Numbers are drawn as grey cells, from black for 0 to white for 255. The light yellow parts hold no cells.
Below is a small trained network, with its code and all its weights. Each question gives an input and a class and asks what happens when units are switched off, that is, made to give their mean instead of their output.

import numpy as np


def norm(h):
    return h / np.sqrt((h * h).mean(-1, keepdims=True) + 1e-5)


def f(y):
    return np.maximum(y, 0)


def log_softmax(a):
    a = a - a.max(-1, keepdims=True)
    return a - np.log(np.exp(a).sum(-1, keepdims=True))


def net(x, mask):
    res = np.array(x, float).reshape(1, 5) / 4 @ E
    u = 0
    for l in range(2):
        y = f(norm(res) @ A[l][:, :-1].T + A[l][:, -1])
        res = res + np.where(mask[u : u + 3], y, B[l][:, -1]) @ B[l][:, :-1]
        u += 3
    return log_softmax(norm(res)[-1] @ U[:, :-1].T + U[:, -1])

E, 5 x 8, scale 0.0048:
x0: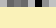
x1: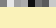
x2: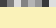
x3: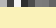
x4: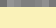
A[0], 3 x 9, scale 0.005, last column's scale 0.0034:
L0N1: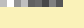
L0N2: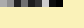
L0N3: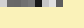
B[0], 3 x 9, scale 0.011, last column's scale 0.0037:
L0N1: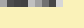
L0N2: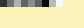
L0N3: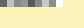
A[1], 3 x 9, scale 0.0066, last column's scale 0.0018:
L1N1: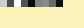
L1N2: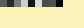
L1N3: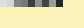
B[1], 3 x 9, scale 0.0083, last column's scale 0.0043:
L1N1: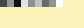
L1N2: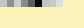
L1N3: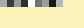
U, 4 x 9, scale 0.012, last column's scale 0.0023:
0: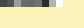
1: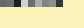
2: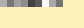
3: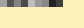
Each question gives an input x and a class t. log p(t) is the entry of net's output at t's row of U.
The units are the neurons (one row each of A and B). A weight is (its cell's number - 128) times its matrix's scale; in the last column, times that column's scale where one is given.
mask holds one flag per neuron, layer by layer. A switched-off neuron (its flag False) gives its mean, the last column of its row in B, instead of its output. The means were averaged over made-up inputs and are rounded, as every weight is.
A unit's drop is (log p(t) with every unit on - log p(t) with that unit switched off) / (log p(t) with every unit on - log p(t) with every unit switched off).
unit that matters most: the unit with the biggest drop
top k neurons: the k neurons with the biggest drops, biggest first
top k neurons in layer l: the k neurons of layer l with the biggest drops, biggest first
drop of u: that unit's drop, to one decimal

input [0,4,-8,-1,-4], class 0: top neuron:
L0N2
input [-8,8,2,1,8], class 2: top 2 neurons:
L1N2, L0N2
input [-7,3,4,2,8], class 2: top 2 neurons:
L1N2, L0N2
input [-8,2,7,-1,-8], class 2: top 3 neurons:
L1N2, L0N2, L1N1
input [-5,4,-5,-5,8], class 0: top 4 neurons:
L0N2, L1N1, L0N3, L1N2
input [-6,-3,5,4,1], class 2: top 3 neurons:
L1N2, L0N2, L0N1
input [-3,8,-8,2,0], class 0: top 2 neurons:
L0N2, L0N3
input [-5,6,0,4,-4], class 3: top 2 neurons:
L1N3, L0N1
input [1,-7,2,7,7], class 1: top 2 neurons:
L1N1, L0N1
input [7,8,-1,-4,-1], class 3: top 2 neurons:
L0N1, L1N3
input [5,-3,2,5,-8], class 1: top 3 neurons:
L1N1, L0N2, L1N2
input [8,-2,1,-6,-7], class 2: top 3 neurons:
L1N1, L0N3, L0N2
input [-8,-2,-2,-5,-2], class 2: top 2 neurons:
L1N2, L1N1
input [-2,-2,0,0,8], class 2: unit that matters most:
L0N1
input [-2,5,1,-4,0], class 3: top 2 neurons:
L1N1, L0N2
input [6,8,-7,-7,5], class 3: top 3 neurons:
L0N1, L1N3, L1N1
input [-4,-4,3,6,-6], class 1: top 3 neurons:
L1N1, L0N2, L0N1
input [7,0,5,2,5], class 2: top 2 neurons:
L0N2, L0N3
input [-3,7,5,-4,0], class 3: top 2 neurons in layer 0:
L0N2, L0N1
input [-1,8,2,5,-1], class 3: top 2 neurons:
L1N3, L0N1
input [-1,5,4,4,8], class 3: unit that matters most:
L1N3
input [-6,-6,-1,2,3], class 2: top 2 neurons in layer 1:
L1N2, L1N3
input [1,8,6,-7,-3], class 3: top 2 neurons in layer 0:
L0N1, L0N2
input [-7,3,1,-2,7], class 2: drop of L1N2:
1.0
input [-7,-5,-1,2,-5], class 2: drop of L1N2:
0.7
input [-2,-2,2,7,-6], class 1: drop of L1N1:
0.9
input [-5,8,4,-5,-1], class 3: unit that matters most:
L1N3
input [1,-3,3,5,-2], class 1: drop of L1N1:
0.7
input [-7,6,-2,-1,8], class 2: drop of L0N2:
0.0
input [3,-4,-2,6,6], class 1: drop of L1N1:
0.9
